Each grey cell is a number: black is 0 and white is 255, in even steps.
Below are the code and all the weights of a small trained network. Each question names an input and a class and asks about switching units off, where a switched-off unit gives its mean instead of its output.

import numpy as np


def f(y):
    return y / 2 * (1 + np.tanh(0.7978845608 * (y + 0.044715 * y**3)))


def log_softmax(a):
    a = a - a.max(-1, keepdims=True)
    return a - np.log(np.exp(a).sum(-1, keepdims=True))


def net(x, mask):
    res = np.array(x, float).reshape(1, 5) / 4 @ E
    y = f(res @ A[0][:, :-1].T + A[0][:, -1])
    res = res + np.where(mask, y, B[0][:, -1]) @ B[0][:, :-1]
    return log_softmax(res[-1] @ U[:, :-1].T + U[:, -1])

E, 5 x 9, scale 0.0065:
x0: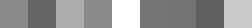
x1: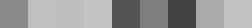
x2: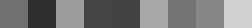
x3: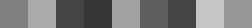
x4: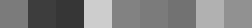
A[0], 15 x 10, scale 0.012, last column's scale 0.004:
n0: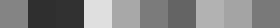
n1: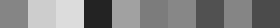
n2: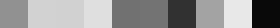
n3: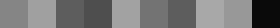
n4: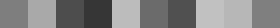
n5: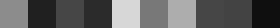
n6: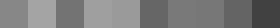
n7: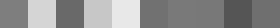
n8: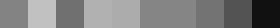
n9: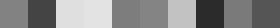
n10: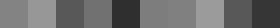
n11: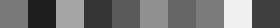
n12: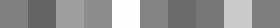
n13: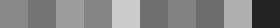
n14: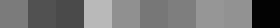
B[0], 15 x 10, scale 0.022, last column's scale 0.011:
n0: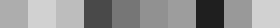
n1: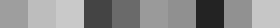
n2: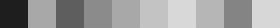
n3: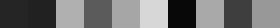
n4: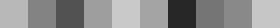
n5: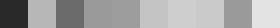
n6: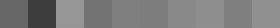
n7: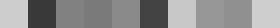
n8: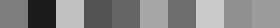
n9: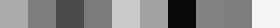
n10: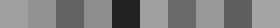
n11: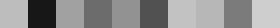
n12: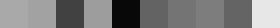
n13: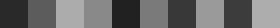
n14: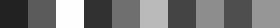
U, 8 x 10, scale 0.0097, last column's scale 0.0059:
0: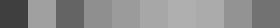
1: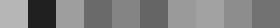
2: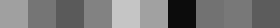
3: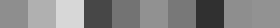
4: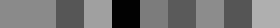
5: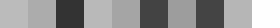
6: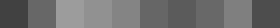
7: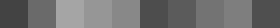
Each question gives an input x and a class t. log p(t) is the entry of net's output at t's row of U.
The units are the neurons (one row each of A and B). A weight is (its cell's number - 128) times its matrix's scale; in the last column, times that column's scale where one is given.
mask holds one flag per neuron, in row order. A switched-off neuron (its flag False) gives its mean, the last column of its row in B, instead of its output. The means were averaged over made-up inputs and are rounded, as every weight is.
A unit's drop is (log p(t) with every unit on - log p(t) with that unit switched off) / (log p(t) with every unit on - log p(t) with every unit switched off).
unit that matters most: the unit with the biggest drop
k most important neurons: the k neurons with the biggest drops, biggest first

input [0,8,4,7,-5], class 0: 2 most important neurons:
(n2 n9)
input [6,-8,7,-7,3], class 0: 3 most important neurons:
(n5 n7 n4)
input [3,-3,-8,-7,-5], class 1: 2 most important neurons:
(n7 n8)
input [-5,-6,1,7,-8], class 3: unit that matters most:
n1
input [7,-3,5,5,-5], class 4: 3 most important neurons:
(n12 n9 n13)
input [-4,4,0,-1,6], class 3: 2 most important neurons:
(n0 n5)
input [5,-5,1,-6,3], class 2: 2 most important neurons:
(n9 n2)
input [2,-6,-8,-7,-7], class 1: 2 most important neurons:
(n7 n8)
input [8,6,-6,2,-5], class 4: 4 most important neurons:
(n12 n13 n5 n11)
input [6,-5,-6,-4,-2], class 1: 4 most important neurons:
(n7 n2 n8 n10)
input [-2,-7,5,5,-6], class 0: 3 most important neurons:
(n5 n0 n9)
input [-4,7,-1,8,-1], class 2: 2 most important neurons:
(n4 n5)
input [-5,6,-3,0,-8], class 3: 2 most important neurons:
(n1 n5)
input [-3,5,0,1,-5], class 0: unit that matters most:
n2
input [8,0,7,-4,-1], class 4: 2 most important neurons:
(n12 n13)
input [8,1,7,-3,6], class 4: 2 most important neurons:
(n12 n13)
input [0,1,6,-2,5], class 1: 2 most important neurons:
(n11 n1)
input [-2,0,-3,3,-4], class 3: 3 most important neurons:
(n9 n11 n12)
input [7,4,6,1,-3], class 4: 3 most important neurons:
(n12 n13 n7)
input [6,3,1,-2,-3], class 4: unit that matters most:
n12
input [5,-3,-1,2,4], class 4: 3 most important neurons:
(n12 n1 n2)
